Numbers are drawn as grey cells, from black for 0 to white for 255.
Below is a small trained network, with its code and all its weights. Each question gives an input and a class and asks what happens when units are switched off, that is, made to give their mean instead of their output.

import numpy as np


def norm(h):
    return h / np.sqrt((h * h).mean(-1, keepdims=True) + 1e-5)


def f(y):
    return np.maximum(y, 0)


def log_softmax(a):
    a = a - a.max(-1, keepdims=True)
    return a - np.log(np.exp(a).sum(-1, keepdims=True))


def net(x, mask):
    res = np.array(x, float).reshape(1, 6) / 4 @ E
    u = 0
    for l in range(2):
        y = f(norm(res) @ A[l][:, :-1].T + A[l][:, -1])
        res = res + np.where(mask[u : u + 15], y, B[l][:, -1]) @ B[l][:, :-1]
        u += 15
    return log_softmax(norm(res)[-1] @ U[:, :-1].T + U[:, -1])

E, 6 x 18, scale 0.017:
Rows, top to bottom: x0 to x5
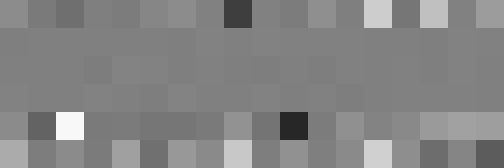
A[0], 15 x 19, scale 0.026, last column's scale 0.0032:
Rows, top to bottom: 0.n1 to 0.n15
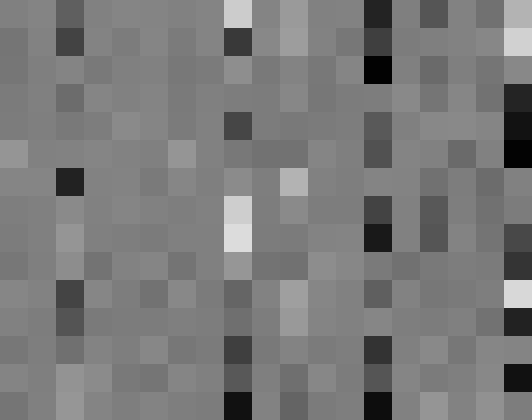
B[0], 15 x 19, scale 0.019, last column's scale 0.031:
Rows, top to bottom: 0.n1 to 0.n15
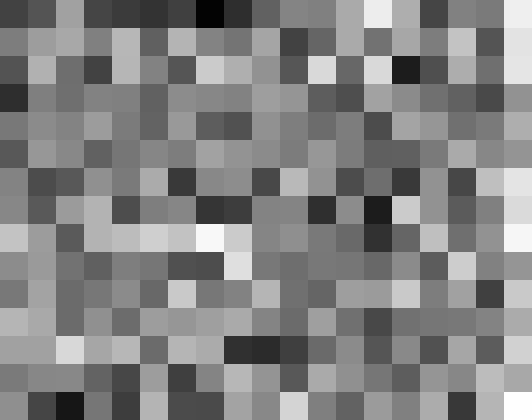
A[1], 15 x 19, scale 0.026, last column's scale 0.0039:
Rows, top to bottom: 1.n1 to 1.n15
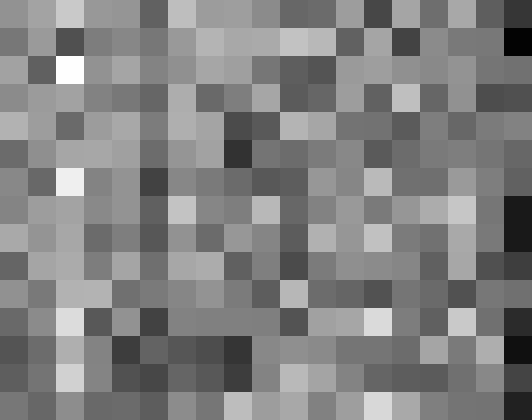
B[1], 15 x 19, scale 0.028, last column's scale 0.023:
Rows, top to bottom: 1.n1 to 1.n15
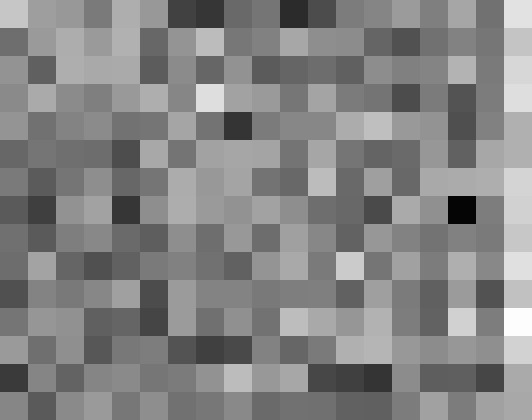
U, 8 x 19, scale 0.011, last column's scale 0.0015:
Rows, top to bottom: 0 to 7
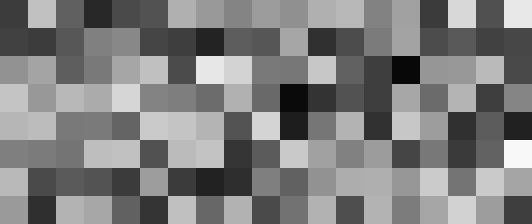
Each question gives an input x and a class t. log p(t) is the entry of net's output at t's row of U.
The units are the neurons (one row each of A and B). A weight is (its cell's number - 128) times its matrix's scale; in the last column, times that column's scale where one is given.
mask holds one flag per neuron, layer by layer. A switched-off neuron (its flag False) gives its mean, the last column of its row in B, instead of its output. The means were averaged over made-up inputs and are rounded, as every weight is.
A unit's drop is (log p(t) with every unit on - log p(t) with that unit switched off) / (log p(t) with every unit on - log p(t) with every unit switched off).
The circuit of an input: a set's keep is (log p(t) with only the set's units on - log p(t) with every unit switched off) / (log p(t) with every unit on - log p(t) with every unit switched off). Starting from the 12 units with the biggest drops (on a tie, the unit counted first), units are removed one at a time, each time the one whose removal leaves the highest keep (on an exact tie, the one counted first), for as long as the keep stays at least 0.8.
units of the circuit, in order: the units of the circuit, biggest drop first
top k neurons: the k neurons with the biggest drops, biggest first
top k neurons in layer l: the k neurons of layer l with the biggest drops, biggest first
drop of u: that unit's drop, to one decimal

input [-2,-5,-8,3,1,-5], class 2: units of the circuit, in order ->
0.n3
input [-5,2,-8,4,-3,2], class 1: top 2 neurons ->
0.n1; 0.n8
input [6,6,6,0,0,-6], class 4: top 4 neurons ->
0.n2; 0.n7; 0.n13; 0.n1
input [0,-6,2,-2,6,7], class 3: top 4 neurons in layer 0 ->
0.n1; 0.n3; 0.n15; 0.n7
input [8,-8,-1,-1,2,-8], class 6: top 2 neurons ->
0.n15; 0.n9
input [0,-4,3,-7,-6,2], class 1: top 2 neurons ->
0.n7; 0.n9
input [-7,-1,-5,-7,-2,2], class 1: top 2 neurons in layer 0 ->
0.n1; 0.n8
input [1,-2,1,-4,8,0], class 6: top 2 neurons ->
0.n9; 0.n3
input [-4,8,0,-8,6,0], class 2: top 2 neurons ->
0.n13; 0.n2
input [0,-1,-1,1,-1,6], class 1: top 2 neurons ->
0.n9; 0.n3
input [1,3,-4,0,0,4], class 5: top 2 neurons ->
0.n2; 0.n8
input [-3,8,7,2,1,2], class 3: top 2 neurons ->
0.n9; 0.n15
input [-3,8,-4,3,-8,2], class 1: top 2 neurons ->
0.n7; 0.n1
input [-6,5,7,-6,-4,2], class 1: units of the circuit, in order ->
0.n1
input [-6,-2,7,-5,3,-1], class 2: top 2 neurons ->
0.n9; 0.n3
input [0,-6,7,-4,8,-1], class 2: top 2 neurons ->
0.n1; 0.n8
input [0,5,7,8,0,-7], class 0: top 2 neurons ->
0.n3; 0.n8
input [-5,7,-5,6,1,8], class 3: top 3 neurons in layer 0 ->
0.n15; 0.n7; 0.n9
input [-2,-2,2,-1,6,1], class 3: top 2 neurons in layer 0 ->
0.n15; 0.n7
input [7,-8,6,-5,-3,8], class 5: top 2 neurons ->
0.n1; 0.n8
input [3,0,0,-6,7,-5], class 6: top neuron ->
0.n9
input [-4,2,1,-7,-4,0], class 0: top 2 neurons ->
0.n15; 0.n1
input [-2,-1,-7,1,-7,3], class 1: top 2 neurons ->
0.n7; 1.n14
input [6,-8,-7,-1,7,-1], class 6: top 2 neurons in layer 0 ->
0.n9; 0.n3
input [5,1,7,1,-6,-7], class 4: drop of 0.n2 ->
0.2
